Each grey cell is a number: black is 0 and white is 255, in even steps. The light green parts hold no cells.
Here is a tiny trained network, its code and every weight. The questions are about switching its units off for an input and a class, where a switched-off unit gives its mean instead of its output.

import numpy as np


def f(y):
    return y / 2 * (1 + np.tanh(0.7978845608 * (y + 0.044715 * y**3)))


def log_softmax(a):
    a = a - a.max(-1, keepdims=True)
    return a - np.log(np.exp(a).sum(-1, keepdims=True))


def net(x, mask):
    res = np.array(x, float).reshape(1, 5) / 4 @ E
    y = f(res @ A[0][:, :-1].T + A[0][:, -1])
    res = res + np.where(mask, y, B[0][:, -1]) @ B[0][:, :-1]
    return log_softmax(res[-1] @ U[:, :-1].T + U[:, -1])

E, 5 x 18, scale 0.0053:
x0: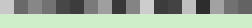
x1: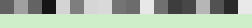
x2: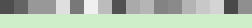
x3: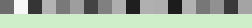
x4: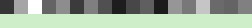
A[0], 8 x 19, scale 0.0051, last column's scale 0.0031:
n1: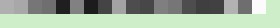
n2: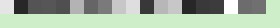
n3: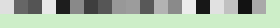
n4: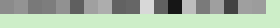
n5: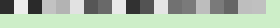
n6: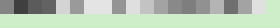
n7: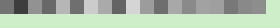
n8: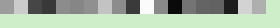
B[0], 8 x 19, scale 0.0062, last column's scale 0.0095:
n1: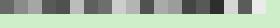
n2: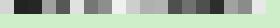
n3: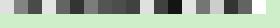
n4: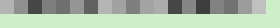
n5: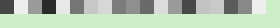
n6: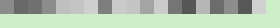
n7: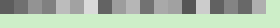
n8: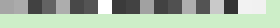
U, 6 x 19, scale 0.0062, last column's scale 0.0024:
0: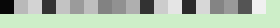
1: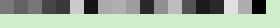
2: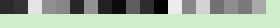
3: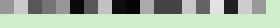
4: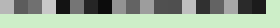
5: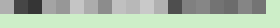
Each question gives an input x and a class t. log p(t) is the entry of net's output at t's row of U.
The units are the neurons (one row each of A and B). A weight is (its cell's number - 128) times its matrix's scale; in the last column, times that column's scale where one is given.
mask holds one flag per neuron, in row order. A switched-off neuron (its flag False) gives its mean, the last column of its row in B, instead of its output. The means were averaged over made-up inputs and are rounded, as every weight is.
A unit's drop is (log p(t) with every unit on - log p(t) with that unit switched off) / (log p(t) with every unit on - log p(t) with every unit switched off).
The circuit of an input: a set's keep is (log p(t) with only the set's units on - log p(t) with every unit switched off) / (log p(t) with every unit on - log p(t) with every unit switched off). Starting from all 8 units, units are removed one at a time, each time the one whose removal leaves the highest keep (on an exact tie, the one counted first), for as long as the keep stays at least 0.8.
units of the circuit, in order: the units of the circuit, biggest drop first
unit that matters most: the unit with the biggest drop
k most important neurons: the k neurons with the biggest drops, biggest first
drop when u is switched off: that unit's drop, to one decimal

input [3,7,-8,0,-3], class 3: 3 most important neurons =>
n8, n6, n7
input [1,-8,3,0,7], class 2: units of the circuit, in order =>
n2, n8
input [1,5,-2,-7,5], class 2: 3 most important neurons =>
n5, n1, n2
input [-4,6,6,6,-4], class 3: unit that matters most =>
n8
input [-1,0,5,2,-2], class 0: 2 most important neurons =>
n3, n2
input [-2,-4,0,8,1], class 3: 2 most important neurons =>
n3, n6
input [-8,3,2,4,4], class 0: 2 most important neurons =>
n3, n5
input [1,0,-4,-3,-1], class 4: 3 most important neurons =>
n5, n6, n7
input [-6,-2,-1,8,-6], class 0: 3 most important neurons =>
n5, n1, n4
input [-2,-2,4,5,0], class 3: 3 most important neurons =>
n1, n7, n2
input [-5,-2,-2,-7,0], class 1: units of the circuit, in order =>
n3, n5
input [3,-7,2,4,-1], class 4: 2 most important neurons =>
n8, n5
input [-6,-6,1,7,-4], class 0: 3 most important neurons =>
n5, n8, n1
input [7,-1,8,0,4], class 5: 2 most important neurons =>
n4, n5
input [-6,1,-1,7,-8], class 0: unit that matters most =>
n5
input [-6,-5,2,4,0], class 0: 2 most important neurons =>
n8, n5
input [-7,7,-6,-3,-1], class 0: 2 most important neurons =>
n3, n5
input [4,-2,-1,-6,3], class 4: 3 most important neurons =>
n5, n8, n6
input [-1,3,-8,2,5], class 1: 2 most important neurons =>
n1, n3
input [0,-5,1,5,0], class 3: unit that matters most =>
n2
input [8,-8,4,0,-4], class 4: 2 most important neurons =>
n8, n5
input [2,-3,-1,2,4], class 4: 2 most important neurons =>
n8, n5
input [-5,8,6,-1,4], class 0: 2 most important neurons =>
n3, n2
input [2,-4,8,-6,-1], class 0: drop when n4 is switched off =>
0.2
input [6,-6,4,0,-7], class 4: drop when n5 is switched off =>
0.1
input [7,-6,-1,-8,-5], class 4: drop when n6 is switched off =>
0.0
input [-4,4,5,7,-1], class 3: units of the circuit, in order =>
n8
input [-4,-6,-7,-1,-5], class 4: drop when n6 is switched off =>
0.1
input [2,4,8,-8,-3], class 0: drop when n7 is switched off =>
0.3
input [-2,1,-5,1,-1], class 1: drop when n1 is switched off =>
0.1
